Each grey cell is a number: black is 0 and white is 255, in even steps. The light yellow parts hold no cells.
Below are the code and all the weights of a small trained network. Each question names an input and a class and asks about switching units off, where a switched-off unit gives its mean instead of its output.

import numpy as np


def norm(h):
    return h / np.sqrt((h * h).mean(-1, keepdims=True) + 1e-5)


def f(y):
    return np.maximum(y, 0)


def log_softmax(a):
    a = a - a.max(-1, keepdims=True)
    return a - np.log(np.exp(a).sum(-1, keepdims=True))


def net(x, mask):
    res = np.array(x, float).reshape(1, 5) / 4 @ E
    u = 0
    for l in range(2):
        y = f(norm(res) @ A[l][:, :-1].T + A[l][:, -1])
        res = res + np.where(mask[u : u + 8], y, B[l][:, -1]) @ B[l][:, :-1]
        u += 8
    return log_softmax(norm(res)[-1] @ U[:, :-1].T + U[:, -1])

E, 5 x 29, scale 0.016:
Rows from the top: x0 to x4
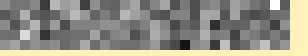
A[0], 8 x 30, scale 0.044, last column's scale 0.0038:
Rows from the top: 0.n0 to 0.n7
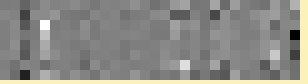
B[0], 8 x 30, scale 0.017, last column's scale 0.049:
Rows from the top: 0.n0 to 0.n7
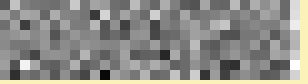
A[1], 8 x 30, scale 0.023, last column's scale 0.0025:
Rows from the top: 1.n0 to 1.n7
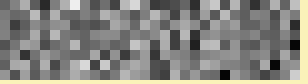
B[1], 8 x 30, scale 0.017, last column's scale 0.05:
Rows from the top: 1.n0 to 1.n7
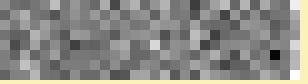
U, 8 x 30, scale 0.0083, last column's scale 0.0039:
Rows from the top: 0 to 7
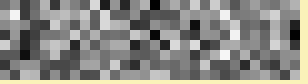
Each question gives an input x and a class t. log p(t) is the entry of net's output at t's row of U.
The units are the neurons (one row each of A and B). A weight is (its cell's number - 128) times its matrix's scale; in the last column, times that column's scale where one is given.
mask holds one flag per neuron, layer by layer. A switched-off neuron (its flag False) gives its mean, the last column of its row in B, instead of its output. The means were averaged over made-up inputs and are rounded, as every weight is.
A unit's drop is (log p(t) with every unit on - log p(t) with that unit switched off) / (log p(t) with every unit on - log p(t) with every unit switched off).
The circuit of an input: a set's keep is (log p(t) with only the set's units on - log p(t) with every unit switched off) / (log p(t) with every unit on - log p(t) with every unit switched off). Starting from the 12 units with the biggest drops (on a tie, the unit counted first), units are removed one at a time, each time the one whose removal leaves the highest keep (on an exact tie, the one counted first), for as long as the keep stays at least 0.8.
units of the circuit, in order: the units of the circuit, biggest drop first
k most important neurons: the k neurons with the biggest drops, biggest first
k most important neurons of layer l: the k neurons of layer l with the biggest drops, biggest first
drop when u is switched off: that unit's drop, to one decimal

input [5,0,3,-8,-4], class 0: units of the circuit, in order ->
[0.n7]
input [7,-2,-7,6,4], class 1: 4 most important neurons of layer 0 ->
[0.n7; 0.n6; 0.n2; 0.n5]
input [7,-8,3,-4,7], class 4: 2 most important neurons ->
[0.n5; 0.n6]
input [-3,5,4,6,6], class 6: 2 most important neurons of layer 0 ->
[0.n0; 0.n6]
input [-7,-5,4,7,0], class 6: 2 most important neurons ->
[0.n7; 0.n6]
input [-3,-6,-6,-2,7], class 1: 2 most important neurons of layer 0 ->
[0.n1; 0.n7]
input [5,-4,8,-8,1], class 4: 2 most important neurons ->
[0.n1; 0.n6]
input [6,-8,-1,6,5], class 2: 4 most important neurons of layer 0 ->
[0.n1; 0.n6; 0.n7; 0.n5]
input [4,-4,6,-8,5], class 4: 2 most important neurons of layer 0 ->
[0.n1; 0.n6]
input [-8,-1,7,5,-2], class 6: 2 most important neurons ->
[0.n7; 0.n6]
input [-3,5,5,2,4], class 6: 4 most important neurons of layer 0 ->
[0.n0; 0.n6; 0.n7; 0.n5]
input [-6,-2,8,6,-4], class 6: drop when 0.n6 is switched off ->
0.5
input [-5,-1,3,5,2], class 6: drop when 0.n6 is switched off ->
0.6
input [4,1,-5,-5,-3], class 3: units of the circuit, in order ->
[0.n0]
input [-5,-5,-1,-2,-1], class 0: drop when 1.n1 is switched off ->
0.0
